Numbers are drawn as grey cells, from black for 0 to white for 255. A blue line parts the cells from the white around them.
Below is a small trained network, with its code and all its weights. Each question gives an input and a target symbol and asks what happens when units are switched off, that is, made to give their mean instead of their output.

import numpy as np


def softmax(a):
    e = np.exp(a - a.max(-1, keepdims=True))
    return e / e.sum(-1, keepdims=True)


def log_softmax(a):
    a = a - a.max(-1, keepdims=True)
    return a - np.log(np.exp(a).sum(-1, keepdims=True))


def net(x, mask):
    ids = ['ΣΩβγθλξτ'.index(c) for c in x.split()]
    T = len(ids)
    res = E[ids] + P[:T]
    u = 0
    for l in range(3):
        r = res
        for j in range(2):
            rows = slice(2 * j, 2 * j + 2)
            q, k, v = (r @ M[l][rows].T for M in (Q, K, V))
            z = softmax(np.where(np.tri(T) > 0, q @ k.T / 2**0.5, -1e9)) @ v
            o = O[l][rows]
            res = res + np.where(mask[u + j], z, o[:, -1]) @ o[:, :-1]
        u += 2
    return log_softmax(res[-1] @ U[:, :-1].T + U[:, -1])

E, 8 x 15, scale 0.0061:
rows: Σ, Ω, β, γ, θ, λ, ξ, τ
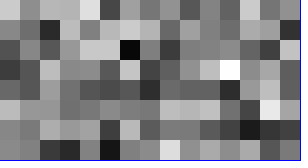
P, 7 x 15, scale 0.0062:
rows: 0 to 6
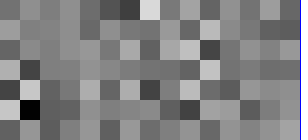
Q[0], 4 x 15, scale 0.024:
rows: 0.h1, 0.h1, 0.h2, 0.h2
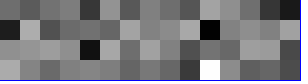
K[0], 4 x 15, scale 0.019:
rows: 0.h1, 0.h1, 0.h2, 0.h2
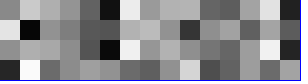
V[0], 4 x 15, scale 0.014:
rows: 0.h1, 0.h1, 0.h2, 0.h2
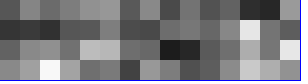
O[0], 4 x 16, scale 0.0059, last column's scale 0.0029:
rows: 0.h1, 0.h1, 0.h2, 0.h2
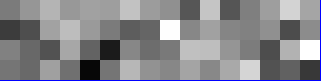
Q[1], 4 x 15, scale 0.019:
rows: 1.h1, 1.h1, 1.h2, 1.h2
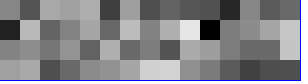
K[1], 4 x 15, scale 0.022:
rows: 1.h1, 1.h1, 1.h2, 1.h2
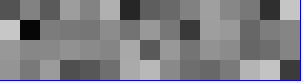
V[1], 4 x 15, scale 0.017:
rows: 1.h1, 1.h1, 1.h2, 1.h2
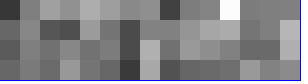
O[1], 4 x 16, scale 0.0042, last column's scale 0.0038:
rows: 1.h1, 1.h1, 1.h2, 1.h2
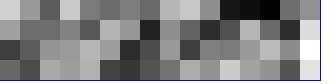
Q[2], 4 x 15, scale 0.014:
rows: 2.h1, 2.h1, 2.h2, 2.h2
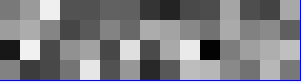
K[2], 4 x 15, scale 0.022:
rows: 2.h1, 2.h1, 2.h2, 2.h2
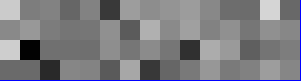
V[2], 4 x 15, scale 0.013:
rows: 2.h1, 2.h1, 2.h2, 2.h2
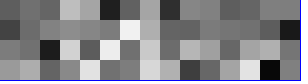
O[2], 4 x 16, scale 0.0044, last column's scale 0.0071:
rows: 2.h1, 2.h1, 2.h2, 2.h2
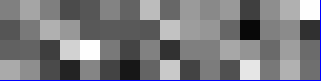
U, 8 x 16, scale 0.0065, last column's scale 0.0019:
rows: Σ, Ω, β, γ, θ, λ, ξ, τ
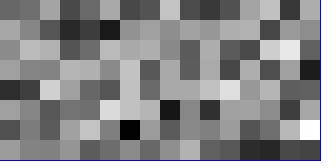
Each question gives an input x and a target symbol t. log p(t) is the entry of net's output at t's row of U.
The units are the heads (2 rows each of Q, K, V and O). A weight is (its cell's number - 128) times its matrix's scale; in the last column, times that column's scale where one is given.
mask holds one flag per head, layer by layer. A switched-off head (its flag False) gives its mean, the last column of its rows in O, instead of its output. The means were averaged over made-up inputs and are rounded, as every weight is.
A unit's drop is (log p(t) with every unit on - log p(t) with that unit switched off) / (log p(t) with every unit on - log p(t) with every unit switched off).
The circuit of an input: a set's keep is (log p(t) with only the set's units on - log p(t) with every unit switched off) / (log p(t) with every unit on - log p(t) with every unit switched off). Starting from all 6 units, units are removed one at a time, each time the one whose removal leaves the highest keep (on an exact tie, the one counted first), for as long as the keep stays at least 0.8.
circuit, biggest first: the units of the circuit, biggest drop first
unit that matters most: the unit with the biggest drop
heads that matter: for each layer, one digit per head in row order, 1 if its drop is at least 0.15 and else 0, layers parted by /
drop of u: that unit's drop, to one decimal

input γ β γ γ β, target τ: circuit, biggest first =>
[1.h1; 2.h2]
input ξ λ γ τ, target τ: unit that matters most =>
1.h1
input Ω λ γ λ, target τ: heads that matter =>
00 / 10 / 00
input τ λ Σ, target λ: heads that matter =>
10 / 00 / 00
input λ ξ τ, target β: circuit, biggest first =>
[1.h1; 0.h2; 0.h1]
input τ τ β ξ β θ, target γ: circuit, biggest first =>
[1.h1; 0.h1]
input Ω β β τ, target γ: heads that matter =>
10 / 10 / 10
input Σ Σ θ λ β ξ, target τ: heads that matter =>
01 / 11 / 10
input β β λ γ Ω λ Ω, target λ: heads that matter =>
00 / 00 / 00
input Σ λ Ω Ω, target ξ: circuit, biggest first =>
[2.h2; 1.h1]
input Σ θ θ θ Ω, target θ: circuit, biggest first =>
[0.h1; 1.h1; 2.h2]
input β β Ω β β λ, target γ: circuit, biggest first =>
[0.h1; 1.h1; 0.h2]
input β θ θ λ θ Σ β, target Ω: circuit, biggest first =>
[2.h2; 0.h2]
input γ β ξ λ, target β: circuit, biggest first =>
[0.h1; 1.h2]
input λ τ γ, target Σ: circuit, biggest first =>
[2.h2; 0.h2]
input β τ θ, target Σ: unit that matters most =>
0.h2
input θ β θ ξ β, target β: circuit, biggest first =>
[0.h1; 2.h2]
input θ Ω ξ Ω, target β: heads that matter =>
10 / 10 / 00
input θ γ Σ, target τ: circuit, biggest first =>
[1.h1; 0.h1]
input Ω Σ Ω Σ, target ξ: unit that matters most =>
2.h2
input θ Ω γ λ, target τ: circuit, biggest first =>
[1.h1; 0.h1]
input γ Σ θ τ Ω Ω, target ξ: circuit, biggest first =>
[2.h2; 0.h2]
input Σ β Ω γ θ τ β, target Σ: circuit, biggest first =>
[1.h1; 2.h2]
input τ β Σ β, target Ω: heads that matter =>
10 / 00 / 01
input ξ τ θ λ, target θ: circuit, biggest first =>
[0.h1; 2.h2]
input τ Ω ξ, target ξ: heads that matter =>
00 / 10 / 01
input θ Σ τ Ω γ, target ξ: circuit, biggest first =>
[2.h2]
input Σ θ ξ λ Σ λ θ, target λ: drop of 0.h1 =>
0.2
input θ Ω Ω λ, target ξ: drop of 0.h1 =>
0.1
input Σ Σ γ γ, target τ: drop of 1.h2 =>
0.1
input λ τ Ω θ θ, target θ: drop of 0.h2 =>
0.4
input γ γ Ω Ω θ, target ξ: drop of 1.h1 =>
0.3
